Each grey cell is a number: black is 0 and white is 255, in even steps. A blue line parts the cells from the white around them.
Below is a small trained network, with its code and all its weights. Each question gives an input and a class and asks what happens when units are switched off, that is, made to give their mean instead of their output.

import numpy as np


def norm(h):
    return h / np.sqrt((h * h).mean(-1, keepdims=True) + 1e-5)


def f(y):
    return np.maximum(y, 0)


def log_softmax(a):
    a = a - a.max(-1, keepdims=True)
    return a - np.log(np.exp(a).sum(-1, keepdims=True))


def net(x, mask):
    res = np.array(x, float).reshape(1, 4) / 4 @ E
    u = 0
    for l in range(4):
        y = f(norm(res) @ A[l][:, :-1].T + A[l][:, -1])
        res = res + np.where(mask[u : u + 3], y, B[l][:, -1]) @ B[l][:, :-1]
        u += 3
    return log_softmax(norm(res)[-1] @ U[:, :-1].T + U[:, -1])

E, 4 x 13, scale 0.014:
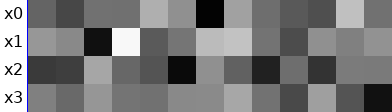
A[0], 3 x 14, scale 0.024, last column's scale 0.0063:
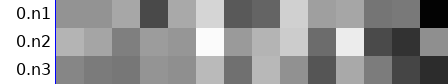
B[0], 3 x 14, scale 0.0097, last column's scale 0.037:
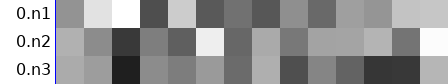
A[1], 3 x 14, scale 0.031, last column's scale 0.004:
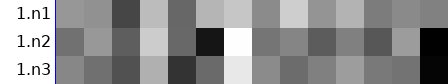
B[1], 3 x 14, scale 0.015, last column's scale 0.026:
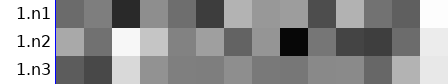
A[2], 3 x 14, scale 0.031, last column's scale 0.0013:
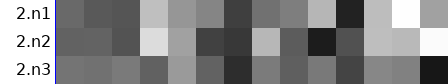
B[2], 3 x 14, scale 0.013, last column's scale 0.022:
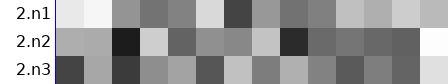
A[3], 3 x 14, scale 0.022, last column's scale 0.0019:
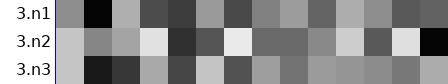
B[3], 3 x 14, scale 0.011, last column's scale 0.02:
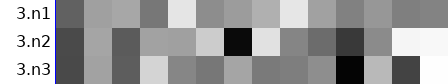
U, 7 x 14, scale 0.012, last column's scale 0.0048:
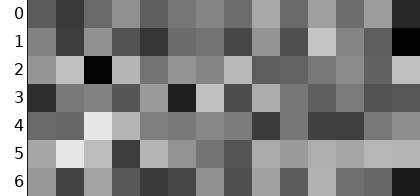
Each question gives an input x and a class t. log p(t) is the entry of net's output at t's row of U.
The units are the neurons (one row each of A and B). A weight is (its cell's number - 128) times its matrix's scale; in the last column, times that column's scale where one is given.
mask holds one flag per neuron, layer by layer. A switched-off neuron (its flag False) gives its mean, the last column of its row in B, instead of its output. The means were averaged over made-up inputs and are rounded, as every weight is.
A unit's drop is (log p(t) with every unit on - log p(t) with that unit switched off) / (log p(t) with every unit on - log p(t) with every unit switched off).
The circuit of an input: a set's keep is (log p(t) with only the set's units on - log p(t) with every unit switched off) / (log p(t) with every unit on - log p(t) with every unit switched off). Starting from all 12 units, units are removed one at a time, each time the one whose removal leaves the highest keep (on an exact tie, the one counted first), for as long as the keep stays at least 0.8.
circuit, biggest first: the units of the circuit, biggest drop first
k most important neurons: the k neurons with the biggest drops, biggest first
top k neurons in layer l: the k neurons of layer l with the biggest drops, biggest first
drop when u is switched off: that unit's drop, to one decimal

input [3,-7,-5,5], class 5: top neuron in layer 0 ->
[0.n1]
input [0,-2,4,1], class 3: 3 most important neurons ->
[1.n1; 1.n3; 1.n2]
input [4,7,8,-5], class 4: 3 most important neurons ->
[0.n2; 1.n2; 0.n1]
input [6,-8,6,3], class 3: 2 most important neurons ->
[1.n1; 0.n2]
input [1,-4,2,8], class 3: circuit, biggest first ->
[2.n2; 1.n2; 0.n2]
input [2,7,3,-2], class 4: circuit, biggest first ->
[0.n2; 1.n2]
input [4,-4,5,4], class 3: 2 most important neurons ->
[1.n1; 2.n3]
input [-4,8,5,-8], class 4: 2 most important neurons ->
[0.n2; 1.n2]
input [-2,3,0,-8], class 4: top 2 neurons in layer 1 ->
[1.n2; 1.n3]
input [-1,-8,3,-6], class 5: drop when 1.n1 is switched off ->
0.3
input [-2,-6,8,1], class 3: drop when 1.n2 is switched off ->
0.2
